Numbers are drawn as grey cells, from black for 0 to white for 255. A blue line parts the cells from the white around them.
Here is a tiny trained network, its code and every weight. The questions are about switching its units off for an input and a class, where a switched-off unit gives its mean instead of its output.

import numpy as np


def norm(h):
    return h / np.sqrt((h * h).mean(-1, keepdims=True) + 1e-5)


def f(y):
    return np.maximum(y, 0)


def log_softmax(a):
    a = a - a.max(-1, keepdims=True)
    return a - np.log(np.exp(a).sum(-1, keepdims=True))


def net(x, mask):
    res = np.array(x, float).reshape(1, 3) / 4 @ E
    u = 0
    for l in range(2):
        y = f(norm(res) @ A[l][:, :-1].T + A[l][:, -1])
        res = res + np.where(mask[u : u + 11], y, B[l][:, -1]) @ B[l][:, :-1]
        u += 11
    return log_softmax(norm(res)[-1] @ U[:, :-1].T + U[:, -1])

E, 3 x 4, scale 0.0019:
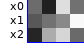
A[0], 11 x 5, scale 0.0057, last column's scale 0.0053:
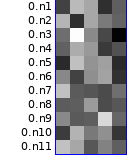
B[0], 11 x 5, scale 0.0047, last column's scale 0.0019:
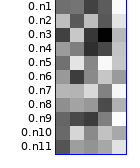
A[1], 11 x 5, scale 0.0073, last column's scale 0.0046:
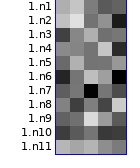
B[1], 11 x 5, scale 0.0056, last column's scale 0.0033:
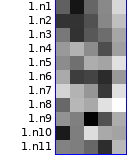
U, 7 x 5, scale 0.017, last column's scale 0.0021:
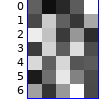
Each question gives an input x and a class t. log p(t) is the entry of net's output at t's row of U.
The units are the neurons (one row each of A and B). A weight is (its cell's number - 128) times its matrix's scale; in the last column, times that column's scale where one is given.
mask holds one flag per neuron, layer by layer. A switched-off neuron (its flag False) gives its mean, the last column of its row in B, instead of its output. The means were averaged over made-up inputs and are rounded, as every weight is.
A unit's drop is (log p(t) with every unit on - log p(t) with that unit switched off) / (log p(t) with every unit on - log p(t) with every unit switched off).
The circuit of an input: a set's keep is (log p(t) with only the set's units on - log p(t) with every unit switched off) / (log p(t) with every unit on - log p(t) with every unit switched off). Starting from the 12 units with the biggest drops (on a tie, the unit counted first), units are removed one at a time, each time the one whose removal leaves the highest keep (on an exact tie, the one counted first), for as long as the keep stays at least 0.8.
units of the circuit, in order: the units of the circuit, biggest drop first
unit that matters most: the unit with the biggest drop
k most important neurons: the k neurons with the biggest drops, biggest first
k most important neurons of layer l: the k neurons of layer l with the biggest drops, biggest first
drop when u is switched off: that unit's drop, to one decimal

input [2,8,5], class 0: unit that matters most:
1.n6
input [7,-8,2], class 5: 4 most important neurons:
1.n8, 1.n10, 1.n7, 0.n1
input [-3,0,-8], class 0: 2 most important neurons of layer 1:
1.n2, 1.n8
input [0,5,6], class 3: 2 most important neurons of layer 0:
0.n5, 0.n10
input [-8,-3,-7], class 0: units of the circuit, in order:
1.n2, 1.n1
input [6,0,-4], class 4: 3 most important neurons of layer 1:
1.n11, 1.n1, 1.n2
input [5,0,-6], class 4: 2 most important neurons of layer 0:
0.n2, 0.n7
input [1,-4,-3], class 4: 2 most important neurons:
0.n2, 0.n5
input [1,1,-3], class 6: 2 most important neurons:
0.n9, 1.n7
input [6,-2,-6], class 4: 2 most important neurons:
0.n7, 1.n11
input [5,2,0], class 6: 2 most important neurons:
1.n8, 0.n2
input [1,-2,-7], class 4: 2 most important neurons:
0.n7, 0.n2
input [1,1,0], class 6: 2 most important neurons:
0.n6, 0.n3
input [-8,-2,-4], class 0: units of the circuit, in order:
1.n2
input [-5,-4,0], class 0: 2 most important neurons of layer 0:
0.n7, 0.n9
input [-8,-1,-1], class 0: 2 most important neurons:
1.n2, 1.n8
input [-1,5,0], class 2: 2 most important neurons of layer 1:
1.n7, 1.n8
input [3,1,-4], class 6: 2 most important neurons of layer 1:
1.n8, 1.n7
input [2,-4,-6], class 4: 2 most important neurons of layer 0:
0.n7, 0.n2
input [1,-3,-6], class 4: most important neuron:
0.n2
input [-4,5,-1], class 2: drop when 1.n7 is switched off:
0.2
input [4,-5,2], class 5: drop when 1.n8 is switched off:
0.2
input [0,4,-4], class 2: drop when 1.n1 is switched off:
0.1
